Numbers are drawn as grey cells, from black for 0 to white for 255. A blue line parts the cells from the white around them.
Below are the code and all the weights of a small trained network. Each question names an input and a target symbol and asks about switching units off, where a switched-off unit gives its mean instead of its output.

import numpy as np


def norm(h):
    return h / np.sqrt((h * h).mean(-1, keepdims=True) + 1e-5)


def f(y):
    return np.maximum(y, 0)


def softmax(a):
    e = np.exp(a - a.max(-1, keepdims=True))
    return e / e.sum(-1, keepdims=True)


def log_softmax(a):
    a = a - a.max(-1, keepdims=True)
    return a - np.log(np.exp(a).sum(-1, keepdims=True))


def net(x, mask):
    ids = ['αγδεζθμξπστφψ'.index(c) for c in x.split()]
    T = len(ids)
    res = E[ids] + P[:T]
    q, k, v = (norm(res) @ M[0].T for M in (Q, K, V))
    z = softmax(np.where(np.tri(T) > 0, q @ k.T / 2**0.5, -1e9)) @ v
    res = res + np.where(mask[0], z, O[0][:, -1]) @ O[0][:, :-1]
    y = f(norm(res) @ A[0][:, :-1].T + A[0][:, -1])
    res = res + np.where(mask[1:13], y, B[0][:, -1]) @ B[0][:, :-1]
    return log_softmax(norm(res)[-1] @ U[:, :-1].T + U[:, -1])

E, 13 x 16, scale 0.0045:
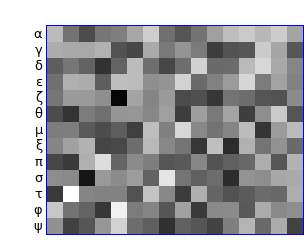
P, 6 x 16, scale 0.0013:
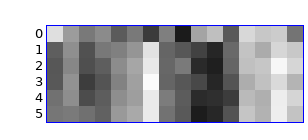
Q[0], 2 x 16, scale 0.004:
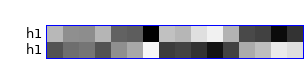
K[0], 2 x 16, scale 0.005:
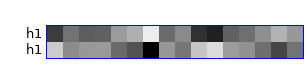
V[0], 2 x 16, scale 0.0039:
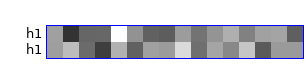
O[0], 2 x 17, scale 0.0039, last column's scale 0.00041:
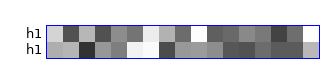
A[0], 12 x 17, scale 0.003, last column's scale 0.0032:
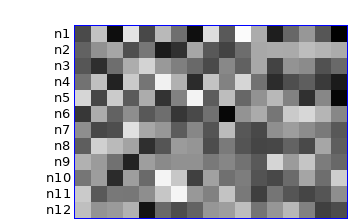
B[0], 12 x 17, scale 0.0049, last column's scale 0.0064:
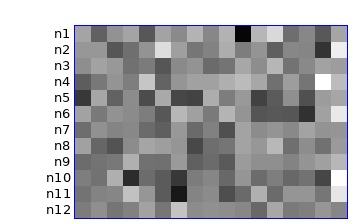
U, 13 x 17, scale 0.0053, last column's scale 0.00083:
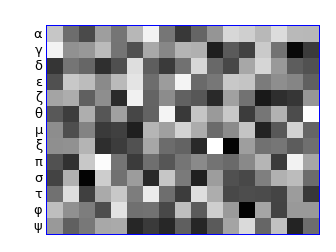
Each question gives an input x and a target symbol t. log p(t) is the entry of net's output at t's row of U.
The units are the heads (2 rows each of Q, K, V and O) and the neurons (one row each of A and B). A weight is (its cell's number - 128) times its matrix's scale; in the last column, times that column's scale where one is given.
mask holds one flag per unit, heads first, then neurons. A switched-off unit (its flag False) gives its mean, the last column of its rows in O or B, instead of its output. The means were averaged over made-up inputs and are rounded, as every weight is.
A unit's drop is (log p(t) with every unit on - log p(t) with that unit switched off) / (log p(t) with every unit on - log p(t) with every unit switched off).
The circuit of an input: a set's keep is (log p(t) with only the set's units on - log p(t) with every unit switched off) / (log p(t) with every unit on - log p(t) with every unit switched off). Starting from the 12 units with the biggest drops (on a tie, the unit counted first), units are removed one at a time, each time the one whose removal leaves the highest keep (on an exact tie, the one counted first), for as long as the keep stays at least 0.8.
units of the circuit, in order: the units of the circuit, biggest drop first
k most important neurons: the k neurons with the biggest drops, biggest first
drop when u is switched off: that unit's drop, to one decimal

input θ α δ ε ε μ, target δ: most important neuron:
[n5]
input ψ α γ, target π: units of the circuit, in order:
[h1; n2; n5]
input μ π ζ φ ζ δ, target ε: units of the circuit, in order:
[h1; n4; n1; n6]
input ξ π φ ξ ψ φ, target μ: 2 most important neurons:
[n1; n2]
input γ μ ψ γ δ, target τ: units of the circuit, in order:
[h1; n6; n10; n2]
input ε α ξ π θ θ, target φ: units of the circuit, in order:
[h1; n4; n11]
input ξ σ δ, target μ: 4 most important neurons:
[n6; n2; n1; n4]
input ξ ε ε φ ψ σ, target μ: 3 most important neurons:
[n1; n11; n6]
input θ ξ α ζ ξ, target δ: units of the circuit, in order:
[h1; n2; n5; n6]
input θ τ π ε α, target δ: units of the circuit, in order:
[h1; n5; n2]
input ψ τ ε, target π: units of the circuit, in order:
[h1; n2; n5; n11]
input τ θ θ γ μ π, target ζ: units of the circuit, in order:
[h1; n1; n4; n11]
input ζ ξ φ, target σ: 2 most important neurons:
[n10; n4]
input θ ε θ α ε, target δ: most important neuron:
[n5]
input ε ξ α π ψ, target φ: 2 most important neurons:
[n4; n1]
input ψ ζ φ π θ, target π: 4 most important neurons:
[n5; n2; n10; n11]
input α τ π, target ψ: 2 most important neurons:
[n6; n4]
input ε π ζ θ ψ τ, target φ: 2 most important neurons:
[n11; n10]
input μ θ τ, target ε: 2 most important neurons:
[n4; n1]
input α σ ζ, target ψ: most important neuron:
[n11]
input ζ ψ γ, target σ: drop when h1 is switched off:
1.1
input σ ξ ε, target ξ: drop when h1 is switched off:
0.4
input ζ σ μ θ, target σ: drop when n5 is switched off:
-0.1
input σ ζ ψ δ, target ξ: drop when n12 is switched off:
0.0
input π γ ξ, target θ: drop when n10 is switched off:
0.1
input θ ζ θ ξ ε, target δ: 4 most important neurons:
[n5; n11; n2; n4]
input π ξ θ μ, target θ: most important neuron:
[n2]
